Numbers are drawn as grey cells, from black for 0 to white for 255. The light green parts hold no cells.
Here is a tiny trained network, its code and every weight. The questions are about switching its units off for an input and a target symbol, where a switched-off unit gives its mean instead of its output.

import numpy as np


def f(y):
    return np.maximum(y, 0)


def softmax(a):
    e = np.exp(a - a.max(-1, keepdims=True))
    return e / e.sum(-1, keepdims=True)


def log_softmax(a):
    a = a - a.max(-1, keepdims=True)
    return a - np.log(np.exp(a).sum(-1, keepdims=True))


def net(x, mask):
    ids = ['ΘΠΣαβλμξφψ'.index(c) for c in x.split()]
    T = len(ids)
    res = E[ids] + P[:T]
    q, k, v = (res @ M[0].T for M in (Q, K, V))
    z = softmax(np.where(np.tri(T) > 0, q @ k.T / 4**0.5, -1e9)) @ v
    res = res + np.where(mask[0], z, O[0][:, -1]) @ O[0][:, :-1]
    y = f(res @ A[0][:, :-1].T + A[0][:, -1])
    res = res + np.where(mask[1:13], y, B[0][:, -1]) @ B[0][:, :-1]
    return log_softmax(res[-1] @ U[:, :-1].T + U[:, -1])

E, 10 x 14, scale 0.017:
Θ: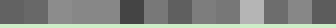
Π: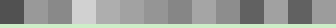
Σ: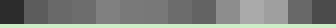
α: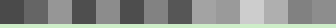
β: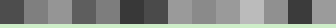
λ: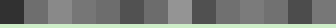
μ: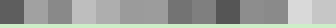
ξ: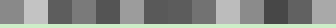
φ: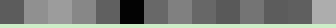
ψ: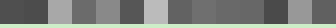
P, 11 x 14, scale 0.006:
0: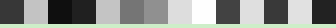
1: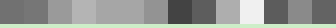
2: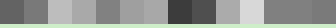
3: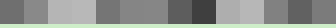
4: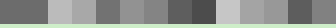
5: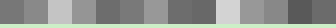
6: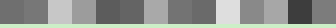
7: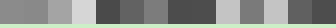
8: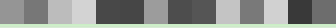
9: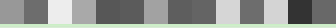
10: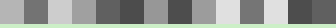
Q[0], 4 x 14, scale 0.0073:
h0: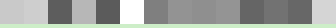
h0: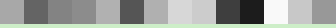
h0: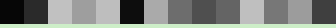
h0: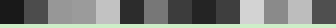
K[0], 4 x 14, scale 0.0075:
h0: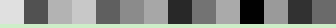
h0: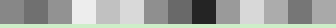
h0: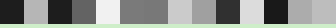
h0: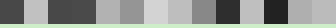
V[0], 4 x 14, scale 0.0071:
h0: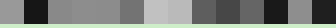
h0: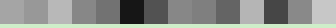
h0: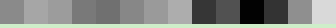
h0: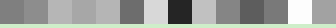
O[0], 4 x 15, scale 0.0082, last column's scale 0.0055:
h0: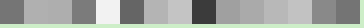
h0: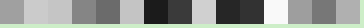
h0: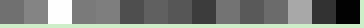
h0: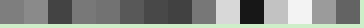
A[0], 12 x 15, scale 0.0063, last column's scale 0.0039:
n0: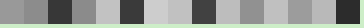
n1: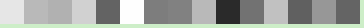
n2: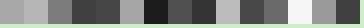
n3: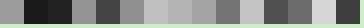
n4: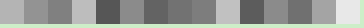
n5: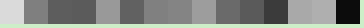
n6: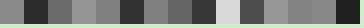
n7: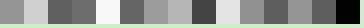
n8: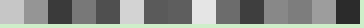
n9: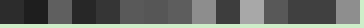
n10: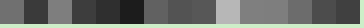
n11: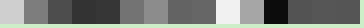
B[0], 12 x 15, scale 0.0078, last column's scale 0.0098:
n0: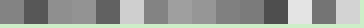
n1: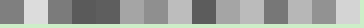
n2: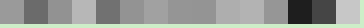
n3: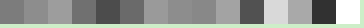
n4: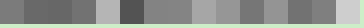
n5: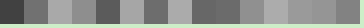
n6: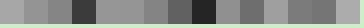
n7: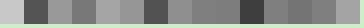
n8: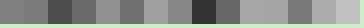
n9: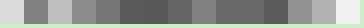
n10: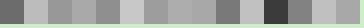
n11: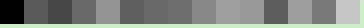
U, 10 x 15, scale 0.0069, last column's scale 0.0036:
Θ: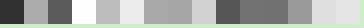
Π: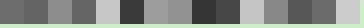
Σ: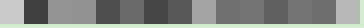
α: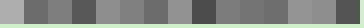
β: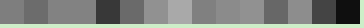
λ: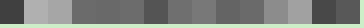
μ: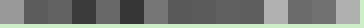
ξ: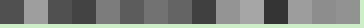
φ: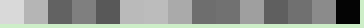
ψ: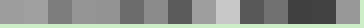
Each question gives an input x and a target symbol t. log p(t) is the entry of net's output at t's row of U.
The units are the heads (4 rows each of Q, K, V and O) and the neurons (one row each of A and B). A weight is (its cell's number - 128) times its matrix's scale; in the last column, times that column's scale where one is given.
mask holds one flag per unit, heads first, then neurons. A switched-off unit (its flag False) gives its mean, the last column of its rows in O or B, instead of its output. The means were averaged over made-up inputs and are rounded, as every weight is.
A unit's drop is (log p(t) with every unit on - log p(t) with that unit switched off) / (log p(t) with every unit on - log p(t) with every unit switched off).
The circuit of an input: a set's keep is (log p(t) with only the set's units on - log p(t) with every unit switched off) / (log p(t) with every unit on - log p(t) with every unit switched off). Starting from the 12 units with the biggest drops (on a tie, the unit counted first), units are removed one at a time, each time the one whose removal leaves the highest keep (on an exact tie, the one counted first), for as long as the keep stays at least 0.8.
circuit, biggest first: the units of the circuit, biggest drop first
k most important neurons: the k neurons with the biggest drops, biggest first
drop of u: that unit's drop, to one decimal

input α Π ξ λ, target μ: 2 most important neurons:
(n3, n8)
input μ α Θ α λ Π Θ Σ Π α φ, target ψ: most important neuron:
(n2)
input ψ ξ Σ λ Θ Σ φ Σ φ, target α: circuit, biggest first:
(h0, n0, n7)
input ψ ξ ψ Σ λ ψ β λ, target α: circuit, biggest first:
(h0, n7, n0)
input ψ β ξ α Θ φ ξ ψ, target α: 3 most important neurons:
(n7, n0, n6)
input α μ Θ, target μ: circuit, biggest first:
(h0, n3, n8, n0)
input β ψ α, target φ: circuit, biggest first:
(h0, n1)
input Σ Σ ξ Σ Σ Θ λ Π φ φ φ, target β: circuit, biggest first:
(h0, n3, n0)
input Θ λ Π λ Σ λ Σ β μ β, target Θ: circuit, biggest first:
(h0, n0)
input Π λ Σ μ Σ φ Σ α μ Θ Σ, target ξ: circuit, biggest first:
(h0, n11)
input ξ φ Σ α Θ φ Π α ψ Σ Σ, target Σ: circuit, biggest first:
(h0, n9)
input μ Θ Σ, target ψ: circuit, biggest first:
(h0, n2)
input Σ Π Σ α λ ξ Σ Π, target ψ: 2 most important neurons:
(n0, n10)
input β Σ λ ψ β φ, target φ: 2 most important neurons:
(n1, n11)
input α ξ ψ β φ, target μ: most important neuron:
(n3)
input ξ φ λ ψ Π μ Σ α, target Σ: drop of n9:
0.4
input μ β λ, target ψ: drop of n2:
0.7
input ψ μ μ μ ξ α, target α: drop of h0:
1.1
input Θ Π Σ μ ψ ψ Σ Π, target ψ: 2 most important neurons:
(n6, n10)
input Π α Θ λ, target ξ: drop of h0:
1.2
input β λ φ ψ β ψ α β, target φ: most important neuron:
(n1)
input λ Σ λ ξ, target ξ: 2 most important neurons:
(n11, n1)
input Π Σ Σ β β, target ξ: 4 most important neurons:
(n11, n10, n6, n2)
